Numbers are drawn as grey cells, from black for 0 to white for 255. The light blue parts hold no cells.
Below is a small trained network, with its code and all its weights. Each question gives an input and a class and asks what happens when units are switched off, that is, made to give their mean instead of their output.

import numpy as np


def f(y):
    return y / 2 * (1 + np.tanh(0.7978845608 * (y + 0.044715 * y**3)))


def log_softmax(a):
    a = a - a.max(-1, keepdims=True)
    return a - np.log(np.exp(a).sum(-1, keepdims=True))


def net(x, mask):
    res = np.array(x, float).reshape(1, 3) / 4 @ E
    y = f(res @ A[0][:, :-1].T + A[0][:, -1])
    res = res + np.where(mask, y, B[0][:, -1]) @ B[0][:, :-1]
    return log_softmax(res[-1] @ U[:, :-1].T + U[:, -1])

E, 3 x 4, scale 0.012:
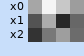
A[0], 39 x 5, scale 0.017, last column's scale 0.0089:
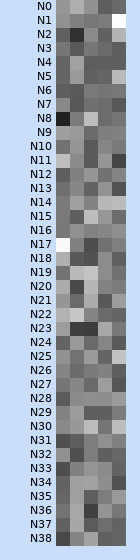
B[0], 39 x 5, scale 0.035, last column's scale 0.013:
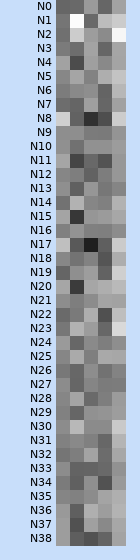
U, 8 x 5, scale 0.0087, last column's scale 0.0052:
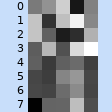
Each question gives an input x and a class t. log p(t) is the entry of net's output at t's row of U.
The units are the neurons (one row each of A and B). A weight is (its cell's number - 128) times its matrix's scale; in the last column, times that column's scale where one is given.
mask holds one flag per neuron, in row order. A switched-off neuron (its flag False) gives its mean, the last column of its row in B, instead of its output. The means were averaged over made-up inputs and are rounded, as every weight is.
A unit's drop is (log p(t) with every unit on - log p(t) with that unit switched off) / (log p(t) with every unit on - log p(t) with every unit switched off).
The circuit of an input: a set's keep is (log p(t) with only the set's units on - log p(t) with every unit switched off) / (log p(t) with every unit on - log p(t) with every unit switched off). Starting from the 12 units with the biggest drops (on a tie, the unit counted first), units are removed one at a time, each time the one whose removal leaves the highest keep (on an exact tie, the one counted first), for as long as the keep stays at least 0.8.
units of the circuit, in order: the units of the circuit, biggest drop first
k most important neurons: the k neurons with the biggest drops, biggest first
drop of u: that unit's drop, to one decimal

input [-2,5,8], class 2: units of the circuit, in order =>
N8
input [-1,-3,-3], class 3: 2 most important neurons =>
N8, N36
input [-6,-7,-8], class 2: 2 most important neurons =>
N17, N18
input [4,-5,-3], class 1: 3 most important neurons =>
N20, N23, N15
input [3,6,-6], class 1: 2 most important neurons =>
N36, N8
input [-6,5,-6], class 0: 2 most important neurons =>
N23, N8
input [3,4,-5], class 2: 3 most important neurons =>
N17, N20, N11
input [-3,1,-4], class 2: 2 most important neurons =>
N17, N18
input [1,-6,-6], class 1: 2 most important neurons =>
N20, N8
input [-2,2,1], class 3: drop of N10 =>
0.0
